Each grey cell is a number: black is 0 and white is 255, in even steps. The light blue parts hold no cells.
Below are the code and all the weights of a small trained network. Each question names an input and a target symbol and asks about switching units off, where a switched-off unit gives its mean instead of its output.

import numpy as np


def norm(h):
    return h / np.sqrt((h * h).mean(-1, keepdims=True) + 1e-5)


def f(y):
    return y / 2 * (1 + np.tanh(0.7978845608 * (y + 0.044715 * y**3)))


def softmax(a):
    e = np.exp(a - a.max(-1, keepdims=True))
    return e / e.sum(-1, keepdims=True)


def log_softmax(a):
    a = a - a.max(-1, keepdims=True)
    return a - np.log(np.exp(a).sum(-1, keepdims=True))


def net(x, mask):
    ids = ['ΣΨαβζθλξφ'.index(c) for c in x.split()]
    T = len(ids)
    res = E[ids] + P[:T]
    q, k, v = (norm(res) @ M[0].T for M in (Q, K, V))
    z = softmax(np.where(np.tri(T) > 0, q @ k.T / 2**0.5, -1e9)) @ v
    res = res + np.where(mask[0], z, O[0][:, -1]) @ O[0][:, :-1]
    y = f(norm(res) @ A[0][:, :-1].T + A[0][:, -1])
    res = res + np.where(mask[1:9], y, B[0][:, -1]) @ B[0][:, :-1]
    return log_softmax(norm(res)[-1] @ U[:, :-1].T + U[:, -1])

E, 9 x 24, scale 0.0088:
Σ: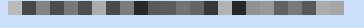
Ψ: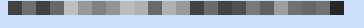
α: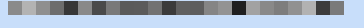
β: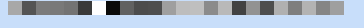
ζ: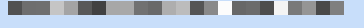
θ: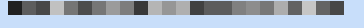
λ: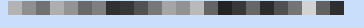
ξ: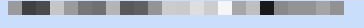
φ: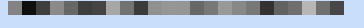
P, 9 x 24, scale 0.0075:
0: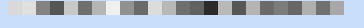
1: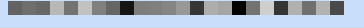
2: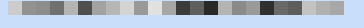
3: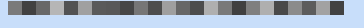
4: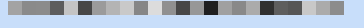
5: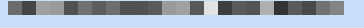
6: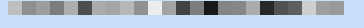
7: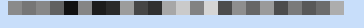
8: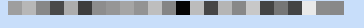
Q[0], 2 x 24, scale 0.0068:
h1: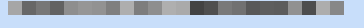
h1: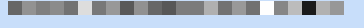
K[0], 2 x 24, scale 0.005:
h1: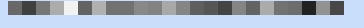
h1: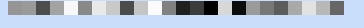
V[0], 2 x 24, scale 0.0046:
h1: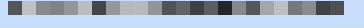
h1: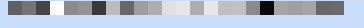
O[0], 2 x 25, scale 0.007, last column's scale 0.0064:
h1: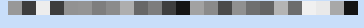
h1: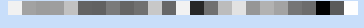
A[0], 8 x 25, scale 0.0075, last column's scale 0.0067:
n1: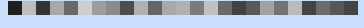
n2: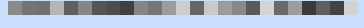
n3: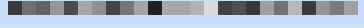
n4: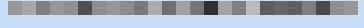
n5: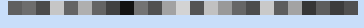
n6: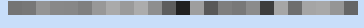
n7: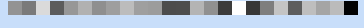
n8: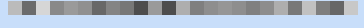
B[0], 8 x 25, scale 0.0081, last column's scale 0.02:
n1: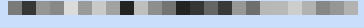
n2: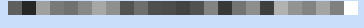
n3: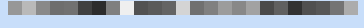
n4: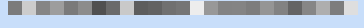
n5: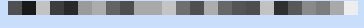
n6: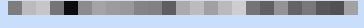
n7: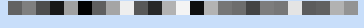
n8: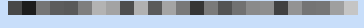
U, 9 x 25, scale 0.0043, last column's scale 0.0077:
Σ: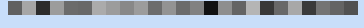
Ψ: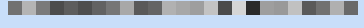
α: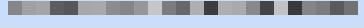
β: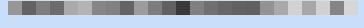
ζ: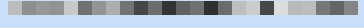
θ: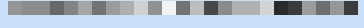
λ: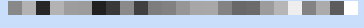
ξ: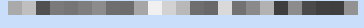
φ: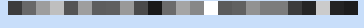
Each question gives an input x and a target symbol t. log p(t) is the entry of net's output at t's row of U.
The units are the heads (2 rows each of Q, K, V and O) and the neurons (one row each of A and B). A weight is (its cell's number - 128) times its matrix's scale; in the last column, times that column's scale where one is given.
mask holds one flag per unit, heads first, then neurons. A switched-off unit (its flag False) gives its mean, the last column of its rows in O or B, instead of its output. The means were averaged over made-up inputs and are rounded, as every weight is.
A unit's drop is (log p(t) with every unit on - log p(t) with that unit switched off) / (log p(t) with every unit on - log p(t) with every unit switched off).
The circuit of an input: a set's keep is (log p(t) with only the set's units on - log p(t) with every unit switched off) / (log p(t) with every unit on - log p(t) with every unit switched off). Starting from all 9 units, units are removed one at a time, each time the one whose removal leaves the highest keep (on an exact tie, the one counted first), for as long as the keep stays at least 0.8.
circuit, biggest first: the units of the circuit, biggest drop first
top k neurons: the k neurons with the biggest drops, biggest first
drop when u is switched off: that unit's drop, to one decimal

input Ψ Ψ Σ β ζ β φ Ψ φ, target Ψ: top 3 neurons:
n7, n2, n6
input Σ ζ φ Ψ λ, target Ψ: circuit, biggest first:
h1, n7, n2
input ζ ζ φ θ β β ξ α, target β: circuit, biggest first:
n2, n6
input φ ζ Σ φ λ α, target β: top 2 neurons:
n1, n2
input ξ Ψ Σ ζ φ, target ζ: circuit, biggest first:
n5
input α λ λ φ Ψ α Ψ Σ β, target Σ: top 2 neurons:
n5, n4
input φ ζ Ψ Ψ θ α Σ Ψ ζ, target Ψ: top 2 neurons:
n7, n2
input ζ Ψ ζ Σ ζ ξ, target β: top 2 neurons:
n2, n3
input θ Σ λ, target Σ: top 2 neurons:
n3, n5
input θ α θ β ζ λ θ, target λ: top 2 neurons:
n5, n4
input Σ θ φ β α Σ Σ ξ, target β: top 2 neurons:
n2, n1
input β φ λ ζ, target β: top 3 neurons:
n2, n3, n6
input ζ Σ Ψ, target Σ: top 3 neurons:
n3, n5, n2
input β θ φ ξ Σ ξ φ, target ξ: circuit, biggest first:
h1
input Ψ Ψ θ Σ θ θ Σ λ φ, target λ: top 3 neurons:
n5, n4, n2
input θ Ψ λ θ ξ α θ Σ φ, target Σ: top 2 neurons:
n5, n4
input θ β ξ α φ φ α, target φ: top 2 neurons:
n4, n1
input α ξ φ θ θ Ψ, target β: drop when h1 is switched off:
-0.1
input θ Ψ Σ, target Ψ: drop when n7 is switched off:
0.8
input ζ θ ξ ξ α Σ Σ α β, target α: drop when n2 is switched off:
0.2
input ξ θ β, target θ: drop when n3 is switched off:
0.1
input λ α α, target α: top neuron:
n6
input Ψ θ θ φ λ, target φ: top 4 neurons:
n4, n1, n2, n5
